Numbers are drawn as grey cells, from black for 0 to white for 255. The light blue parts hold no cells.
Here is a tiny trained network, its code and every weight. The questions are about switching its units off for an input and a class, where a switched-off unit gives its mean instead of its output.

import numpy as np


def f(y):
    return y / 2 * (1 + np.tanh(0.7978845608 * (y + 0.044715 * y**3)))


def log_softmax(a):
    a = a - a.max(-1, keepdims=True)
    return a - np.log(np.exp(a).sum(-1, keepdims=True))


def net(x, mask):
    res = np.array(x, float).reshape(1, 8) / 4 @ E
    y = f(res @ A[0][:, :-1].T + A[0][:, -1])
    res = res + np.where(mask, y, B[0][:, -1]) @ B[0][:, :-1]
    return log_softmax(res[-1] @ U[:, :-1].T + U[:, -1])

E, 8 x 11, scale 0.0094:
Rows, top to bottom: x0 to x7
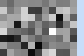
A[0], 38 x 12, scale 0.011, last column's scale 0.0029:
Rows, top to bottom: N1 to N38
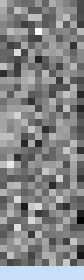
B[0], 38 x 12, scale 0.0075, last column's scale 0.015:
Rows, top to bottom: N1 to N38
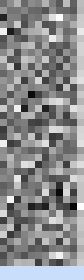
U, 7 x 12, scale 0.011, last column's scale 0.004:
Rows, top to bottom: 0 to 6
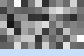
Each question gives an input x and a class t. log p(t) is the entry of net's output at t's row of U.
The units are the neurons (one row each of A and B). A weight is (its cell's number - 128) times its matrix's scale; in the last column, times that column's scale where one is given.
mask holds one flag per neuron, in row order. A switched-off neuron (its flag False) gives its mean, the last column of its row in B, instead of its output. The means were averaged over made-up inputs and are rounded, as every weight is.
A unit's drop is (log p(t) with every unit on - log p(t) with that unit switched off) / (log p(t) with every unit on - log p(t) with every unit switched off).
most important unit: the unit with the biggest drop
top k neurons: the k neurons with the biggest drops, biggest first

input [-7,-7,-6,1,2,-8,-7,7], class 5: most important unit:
N24
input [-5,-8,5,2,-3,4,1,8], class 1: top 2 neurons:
N6, N37
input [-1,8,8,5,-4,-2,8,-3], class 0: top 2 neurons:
N16, N12
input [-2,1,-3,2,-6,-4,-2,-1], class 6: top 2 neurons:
N27, N35
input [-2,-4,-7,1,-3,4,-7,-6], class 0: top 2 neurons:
N26, N21
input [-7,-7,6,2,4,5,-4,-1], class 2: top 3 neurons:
N30, N26, N4
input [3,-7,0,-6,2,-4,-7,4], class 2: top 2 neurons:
N30, N21
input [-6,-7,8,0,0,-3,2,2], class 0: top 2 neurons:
N12, N16
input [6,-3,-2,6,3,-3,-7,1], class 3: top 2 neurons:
N5, N34
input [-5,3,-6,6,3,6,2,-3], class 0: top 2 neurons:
N26, N4
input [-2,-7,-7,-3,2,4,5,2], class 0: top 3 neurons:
N26, N4, N14
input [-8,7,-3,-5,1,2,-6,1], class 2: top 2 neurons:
N14, N21
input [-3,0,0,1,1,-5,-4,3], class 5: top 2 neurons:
N21, N24
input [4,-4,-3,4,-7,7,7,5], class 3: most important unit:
N9
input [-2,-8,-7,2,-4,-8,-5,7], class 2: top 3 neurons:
N30, N16, N12
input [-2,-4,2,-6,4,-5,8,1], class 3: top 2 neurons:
N21, N31
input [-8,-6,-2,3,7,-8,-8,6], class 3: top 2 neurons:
N5, N34
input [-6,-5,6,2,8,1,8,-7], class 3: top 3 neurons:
N21, N9, N31
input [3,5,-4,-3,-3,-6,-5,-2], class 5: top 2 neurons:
N30, N17
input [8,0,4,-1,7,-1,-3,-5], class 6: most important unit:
N28
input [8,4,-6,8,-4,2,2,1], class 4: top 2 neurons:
N10, N13
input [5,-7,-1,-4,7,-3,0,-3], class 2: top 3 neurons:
N30, N35, N27
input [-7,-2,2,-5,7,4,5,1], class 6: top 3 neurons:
N38, N5, N24
